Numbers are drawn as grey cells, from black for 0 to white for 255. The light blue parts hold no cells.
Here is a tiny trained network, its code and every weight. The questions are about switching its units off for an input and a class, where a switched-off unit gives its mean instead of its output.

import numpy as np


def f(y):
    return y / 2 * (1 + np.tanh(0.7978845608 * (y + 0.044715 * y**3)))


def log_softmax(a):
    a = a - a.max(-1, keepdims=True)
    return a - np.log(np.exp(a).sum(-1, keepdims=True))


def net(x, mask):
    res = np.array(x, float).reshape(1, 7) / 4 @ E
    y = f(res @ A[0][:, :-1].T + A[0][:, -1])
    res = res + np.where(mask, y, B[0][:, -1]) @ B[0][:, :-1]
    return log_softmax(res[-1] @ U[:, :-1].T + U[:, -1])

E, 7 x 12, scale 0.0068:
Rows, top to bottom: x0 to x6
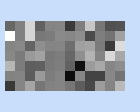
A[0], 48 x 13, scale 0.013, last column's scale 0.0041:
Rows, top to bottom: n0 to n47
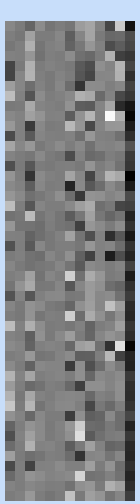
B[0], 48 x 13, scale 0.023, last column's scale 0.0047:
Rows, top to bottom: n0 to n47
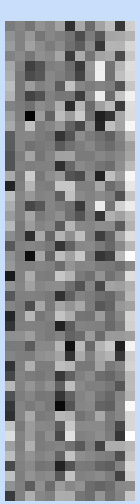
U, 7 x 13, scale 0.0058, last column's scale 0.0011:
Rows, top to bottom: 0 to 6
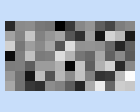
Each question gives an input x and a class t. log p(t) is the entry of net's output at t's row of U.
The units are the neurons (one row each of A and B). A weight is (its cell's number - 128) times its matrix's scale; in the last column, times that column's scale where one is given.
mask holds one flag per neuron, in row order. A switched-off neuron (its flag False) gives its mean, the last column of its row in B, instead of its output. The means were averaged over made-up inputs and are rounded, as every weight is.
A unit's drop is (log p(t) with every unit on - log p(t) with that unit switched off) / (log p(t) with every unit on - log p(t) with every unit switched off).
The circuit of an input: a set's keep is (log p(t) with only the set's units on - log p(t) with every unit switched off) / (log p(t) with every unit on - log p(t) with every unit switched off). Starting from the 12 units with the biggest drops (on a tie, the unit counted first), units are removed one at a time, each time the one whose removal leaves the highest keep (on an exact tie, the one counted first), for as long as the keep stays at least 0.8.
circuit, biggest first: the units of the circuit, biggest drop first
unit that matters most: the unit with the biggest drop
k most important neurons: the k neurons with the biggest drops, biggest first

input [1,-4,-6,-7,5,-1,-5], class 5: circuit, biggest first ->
n23
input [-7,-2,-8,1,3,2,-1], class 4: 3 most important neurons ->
n33, n8, n3
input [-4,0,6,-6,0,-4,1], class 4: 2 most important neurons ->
n32, n0
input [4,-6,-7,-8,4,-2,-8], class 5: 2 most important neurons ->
n23, n21
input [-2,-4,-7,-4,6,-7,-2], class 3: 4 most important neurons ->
n25, n29, n47, n32
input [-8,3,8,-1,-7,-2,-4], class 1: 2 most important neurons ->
n10, n15
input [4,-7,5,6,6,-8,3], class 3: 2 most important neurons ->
n29, n25
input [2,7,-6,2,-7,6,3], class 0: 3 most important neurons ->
n38, n30, n35
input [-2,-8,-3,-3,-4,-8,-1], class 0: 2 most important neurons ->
n44, n11
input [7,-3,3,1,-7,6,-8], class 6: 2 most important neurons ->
n7, n18
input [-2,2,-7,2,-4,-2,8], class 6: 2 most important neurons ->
n5, n4
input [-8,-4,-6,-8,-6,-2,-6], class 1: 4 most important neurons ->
n10, n15, n9, n31
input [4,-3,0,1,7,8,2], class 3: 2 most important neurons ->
n16, n39
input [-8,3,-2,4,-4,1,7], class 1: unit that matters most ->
n15
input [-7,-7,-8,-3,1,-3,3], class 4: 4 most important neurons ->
n8, n33, n3, n38
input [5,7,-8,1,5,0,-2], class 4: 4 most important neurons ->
n8, n33, n3, n44
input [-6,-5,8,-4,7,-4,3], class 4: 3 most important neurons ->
n32, n0, n41
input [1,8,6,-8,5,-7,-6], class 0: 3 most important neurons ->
n38, n30, n37
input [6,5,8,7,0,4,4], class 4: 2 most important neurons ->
n32, n0
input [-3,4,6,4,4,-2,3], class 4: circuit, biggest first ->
n32
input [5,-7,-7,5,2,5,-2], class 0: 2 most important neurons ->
n44, n27
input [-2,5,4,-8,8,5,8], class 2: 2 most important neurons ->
n43, n6
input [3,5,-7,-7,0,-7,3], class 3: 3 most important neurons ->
n25, n29, n47
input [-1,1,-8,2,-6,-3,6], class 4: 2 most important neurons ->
n8, n33
